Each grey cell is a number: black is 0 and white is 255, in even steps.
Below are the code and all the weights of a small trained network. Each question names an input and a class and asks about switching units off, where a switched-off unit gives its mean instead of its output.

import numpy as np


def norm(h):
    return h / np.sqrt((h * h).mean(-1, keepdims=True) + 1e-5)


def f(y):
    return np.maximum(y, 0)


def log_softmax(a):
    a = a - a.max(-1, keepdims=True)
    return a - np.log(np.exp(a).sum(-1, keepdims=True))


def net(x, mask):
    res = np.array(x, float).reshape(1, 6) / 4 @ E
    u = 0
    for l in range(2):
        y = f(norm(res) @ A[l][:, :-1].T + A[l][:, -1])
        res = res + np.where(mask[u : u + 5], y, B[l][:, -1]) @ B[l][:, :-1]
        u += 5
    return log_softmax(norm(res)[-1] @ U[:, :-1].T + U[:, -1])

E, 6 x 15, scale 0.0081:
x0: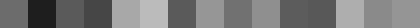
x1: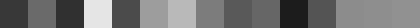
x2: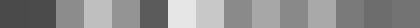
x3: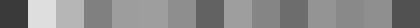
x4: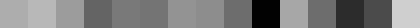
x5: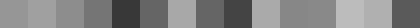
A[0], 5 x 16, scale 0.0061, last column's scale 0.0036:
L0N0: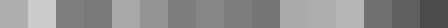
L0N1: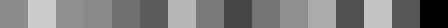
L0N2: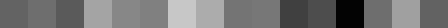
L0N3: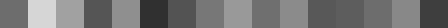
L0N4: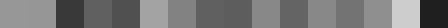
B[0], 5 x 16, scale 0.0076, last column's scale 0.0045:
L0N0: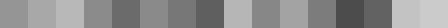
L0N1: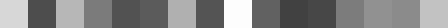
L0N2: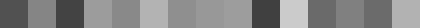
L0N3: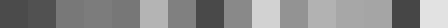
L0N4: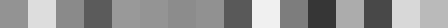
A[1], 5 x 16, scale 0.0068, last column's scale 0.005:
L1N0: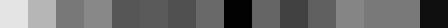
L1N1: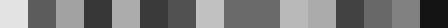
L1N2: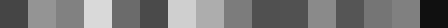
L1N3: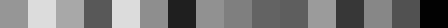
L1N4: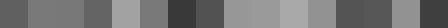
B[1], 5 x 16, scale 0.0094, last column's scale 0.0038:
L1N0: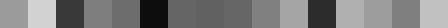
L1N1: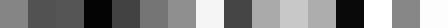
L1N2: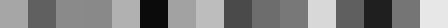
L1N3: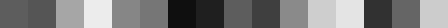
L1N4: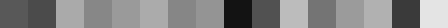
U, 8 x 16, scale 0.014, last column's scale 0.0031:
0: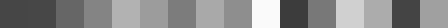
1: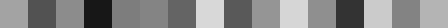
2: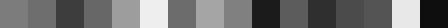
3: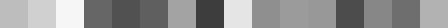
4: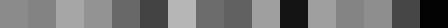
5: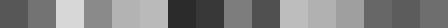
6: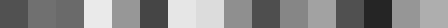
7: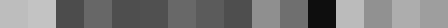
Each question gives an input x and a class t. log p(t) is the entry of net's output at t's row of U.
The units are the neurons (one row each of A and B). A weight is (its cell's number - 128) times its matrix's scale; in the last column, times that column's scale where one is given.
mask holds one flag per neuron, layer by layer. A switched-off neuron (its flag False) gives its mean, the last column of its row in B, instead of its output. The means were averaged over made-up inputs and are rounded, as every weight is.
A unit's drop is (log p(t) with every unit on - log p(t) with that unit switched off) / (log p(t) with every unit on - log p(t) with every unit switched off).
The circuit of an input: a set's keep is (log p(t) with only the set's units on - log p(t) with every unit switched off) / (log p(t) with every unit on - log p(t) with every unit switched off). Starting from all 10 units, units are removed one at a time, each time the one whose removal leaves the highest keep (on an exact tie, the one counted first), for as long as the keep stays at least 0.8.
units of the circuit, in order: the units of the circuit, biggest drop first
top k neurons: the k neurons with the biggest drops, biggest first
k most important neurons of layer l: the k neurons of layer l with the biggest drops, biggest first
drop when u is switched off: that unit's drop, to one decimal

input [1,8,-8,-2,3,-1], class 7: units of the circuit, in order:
L1N0
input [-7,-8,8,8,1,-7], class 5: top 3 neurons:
L1N3; L1N4; L0N3
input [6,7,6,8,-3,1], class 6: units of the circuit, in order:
L1N2; L0N3
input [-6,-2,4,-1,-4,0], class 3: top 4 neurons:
L0N1; L0N2; L1N4; L1N3
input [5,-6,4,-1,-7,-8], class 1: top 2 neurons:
L0N3; L1N1
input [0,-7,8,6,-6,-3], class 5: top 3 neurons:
L1N1; L0N3; L0N1
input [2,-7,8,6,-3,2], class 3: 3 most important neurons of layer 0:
L0N0; L0N3; L0N2
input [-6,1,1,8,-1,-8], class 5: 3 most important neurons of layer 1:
L1N3; L1N1; L1N4
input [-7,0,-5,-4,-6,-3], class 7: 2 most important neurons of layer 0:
L0N2; L0N3
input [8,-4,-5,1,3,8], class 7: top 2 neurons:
L1N0; L0N4
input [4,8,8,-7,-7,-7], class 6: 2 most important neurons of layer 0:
L0N2; L0N3
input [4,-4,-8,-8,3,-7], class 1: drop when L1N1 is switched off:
0.6
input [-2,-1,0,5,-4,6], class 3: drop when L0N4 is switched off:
0.0
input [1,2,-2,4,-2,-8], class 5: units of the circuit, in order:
L1N4
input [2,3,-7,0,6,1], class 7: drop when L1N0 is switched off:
0.1
